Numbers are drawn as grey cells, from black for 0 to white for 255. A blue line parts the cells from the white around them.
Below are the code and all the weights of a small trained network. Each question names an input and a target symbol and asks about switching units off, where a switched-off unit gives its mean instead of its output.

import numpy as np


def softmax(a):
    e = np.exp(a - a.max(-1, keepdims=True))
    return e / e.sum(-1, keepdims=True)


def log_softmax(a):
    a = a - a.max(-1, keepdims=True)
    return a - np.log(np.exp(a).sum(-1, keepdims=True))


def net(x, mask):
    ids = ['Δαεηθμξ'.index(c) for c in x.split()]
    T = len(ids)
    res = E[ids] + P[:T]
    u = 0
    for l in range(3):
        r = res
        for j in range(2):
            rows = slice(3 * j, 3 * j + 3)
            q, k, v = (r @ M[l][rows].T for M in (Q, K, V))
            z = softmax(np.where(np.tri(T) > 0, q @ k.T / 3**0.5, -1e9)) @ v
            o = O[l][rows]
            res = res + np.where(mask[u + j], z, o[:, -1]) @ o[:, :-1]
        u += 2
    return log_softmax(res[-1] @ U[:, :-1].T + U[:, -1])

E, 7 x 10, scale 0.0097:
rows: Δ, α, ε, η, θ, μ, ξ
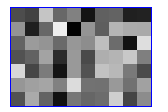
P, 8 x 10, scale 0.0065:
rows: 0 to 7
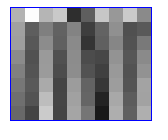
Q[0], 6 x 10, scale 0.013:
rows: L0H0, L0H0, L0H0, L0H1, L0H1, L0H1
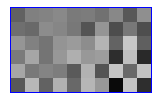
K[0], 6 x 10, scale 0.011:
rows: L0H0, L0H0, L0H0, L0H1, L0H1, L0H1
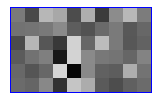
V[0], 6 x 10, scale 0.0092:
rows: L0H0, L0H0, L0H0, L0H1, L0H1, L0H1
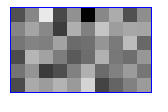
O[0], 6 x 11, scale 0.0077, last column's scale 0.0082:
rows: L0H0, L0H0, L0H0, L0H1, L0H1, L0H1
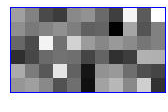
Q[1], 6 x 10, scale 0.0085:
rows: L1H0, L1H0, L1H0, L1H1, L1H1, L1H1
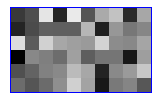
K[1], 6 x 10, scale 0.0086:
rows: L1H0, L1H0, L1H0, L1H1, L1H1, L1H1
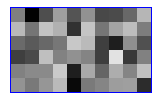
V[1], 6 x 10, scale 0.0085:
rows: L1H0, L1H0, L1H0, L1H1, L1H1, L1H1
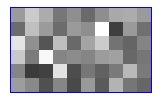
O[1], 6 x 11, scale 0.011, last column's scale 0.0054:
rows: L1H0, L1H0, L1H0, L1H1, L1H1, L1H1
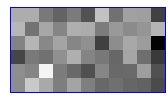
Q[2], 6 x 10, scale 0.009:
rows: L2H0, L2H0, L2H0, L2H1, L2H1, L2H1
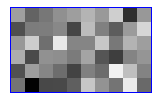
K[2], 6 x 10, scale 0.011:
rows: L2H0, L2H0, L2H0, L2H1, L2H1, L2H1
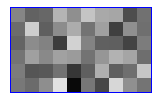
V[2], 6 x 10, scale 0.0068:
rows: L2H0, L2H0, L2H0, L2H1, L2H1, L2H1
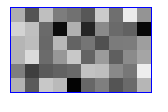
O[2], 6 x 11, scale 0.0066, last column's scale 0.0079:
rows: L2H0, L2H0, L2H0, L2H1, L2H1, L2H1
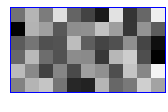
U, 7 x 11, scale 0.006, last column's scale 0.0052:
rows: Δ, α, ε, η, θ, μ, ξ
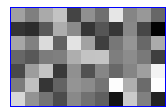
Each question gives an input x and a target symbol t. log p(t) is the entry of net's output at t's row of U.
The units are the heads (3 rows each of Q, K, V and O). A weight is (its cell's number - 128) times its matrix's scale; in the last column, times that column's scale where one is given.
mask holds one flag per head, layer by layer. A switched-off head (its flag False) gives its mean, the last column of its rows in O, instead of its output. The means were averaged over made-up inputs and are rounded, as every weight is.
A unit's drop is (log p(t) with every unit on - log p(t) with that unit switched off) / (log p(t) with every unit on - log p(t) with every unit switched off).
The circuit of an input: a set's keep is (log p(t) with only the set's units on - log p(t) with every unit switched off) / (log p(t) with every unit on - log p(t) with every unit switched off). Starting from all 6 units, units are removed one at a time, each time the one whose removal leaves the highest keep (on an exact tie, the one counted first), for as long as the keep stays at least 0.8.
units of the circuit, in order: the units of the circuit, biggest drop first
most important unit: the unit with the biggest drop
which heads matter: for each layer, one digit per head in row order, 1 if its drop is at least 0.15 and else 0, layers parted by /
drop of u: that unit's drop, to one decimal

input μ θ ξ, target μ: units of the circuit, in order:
[L2H1, L1H1, L0H1]
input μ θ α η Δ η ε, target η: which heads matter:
11 / 01 / 10
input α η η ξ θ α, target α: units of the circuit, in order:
[L0H0, L1H0, L2H0]
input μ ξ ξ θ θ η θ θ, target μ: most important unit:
L2H1
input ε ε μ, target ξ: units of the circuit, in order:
[L1H1, L0H1, L2H1, L2H0]
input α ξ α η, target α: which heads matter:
10 / 11 / 10
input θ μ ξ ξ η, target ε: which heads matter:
01 / 10 / 01
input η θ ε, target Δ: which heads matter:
10 / 11 / 10
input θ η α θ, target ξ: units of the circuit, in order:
[L2H0, L0H0]
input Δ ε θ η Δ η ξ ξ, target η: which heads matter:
01 / 10 / 11
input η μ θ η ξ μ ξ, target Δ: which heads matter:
11 / 11 / 10
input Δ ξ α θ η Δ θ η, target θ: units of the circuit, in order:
[L1H0, L1H1]
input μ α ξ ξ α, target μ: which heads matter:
11 / 11 / 01
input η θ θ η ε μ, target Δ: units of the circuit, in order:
[L2H0, L1H1, L0H0, L1H0]
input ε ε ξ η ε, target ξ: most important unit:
L0H0
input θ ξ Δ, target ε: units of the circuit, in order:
[L1H0, L0H1, L2H1]
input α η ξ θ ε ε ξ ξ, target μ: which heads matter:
11 / 11 / 00
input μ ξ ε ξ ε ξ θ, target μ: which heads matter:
01 / 10 / 11
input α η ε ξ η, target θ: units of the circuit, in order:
[L1H1, L2H1]
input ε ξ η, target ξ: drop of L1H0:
0.1
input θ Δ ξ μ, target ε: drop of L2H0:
0.0
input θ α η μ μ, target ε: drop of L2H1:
0.1
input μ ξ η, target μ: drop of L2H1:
0.5
